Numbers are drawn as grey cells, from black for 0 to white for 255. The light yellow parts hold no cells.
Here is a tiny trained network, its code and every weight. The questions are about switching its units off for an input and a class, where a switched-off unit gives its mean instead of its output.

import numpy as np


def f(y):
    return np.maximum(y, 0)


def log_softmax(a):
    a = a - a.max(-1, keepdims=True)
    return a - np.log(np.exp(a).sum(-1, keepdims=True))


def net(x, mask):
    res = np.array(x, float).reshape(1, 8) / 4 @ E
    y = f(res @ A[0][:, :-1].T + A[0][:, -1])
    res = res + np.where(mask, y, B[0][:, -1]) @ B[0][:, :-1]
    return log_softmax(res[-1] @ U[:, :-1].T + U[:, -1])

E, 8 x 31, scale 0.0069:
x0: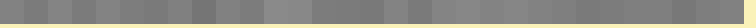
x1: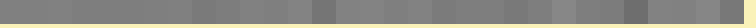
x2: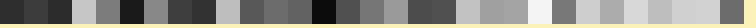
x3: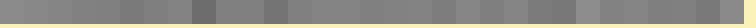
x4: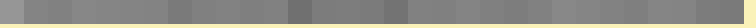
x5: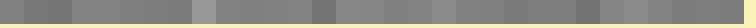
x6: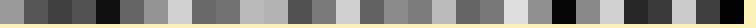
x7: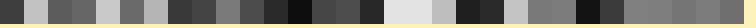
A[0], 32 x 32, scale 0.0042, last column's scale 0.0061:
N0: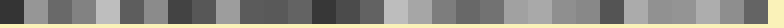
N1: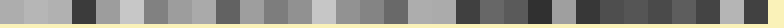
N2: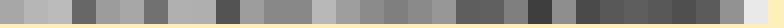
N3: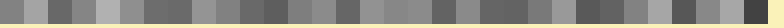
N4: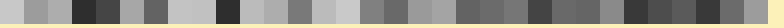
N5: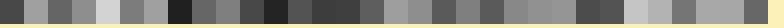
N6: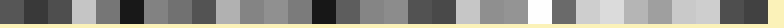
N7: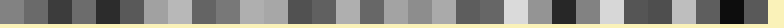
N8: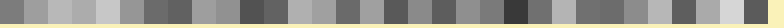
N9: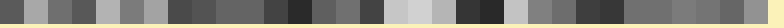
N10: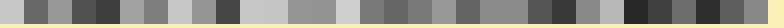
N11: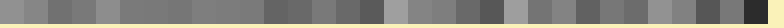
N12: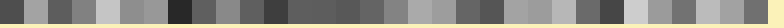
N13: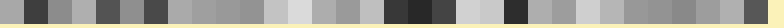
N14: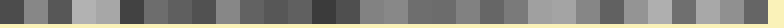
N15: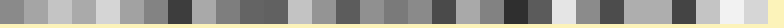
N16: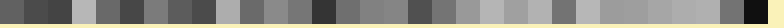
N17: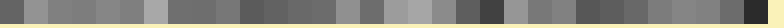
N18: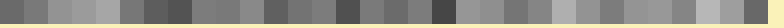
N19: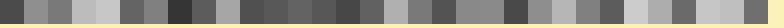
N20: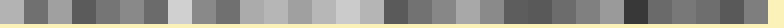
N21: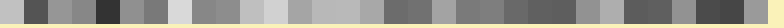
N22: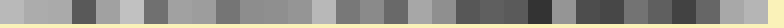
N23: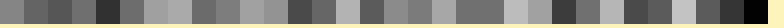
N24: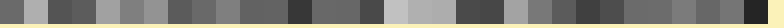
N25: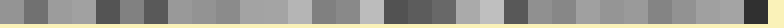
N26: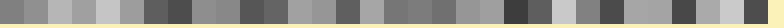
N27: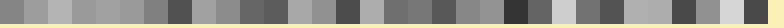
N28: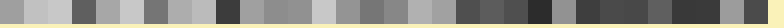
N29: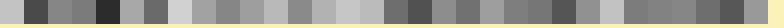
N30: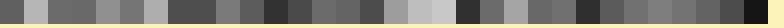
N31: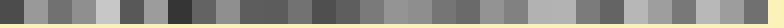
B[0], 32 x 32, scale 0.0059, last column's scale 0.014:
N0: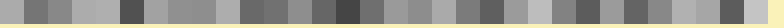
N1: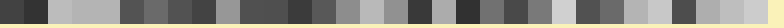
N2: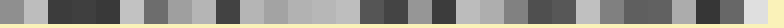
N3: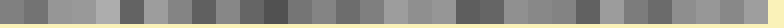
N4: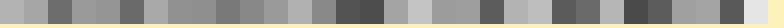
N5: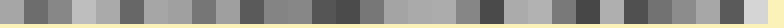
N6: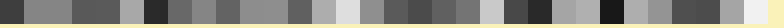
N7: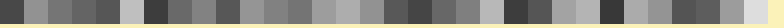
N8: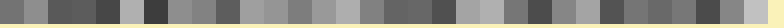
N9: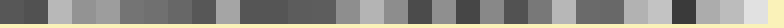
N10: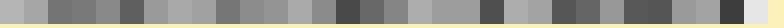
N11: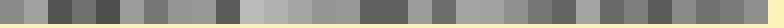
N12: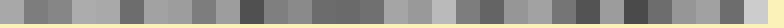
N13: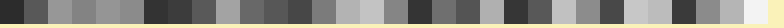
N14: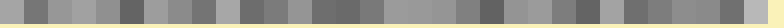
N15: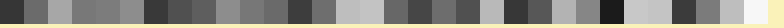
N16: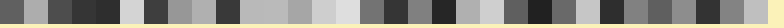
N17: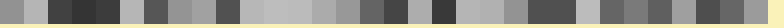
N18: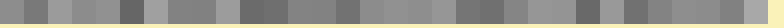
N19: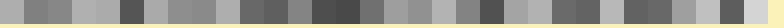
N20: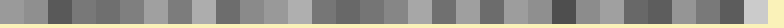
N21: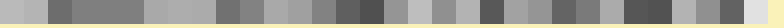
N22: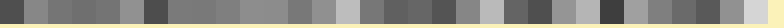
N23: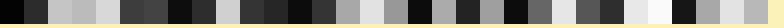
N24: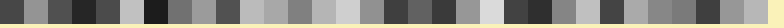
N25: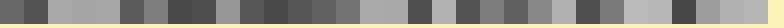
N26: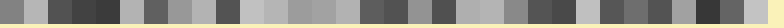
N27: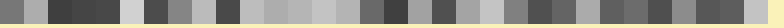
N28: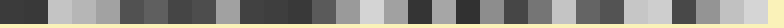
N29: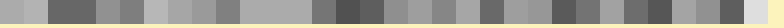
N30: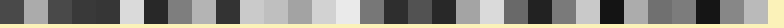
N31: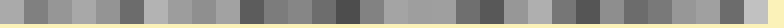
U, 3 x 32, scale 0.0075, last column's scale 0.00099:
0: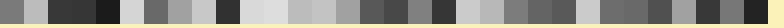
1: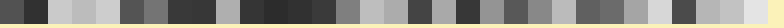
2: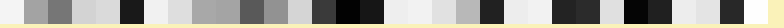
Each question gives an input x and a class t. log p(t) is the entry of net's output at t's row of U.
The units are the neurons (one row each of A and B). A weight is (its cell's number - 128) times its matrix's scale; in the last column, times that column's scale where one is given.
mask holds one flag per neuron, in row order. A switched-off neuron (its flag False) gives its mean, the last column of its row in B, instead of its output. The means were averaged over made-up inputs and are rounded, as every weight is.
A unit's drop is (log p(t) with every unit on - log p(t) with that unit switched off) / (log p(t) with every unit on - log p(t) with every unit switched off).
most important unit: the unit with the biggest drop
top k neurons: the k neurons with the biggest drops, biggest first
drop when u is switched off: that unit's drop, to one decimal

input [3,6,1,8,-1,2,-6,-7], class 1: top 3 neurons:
N13, N25, N15
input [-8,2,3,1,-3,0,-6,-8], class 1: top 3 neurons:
N13, N25, N15
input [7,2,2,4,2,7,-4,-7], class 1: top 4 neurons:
N13, N25, N2, N15
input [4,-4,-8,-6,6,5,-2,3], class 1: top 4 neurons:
N28, N1, N16, N9
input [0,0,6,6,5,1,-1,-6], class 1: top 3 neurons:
N13, N25, N2
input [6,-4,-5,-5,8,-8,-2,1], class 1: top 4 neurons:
N28, N1, N16, N30
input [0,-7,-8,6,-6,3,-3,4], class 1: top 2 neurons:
N28, N1
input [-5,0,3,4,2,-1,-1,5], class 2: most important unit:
N13
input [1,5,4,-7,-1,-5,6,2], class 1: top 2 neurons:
N23, N2
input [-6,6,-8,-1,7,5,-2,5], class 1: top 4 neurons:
N28, N1, N9, N16
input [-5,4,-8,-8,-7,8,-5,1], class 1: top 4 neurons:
N28, N1, N15, N16
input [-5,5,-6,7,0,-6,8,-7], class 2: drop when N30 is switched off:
0.0
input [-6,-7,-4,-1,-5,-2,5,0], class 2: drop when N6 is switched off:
0.1
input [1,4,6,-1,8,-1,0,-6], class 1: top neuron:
N13
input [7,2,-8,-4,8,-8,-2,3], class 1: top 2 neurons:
N28, N1
